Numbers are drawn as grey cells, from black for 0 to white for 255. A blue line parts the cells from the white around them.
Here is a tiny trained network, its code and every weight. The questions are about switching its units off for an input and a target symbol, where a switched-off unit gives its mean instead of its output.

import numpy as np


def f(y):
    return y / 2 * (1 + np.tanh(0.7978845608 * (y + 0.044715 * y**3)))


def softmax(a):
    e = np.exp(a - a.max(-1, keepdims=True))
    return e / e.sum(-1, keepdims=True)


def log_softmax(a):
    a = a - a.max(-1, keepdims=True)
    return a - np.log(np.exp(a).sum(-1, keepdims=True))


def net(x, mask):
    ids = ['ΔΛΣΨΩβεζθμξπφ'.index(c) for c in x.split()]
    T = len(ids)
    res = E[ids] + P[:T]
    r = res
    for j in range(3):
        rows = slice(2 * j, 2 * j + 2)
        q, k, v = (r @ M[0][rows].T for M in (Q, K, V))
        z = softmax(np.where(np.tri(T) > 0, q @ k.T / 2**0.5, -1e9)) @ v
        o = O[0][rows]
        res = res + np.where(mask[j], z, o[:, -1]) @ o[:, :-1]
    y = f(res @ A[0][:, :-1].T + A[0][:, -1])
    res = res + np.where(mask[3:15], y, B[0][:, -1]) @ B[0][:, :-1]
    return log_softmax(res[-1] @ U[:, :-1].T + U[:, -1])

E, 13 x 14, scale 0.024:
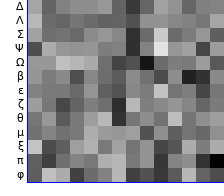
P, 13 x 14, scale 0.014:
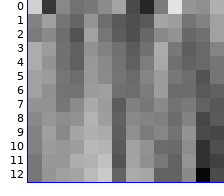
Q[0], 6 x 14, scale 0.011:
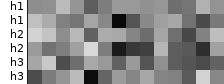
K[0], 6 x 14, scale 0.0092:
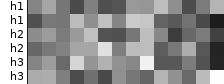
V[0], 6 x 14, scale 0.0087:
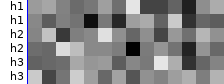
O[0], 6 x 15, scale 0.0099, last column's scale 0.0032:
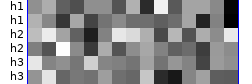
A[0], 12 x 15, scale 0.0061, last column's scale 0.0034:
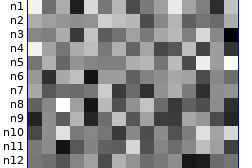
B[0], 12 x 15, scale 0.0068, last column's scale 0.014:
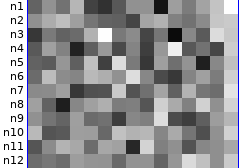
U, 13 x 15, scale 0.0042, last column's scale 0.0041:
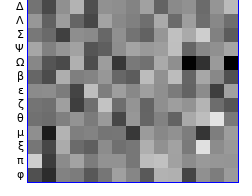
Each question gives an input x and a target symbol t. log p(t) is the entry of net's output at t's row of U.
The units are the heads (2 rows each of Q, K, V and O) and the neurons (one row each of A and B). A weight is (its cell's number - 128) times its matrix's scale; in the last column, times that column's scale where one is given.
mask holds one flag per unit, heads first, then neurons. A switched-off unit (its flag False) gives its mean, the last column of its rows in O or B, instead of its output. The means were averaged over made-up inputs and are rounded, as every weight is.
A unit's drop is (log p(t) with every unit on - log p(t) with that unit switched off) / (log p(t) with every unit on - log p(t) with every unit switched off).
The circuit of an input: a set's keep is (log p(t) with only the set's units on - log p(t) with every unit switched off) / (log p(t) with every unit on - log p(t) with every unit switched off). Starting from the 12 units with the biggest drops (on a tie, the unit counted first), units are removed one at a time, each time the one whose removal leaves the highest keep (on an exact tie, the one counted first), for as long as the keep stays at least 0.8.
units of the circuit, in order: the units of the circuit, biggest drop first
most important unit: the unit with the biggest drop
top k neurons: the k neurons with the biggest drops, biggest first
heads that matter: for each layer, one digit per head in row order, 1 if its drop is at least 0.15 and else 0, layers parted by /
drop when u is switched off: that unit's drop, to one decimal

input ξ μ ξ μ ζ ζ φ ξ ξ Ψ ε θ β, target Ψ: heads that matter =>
011
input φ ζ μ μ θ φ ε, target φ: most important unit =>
h3
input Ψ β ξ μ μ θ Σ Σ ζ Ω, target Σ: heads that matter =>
010
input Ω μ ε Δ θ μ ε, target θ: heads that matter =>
101
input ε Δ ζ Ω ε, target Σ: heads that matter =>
011
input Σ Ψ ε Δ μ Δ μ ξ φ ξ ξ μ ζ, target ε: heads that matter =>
111
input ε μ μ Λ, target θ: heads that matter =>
101
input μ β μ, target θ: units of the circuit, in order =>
n3, h1
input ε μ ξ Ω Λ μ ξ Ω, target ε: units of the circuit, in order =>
h3, h1, n1, n10
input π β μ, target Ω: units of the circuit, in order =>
h3, h1, n9
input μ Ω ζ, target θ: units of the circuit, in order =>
n3, h1
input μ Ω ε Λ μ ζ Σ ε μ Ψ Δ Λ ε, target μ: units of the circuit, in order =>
h2, h3
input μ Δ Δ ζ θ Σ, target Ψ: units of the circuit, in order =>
h2, n1, h3
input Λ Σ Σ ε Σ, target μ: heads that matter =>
010
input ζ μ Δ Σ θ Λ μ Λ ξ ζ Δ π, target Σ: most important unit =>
h2
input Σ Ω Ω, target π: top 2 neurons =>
n10, n8
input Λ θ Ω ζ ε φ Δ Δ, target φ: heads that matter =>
101
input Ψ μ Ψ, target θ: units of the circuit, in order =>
h1, n3
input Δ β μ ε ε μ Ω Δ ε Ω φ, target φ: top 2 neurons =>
n8, n10
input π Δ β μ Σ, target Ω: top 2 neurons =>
n9, n7
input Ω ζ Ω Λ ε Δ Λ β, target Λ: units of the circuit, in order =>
h1, n7
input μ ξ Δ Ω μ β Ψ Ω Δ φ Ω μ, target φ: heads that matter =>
101
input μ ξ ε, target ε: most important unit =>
h3
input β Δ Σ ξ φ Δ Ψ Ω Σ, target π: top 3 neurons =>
n8, n10, n4
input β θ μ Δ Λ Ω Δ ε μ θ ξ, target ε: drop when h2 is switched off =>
0.2
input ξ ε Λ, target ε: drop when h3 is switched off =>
0.9
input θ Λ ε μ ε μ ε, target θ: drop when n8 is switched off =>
0.0
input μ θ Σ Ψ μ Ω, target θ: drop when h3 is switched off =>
0.1
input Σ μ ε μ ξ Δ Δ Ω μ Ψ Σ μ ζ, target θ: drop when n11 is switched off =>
-0.1
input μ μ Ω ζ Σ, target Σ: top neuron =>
n1
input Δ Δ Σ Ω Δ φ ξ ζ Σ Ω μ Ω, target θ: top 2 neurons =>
n3, n1
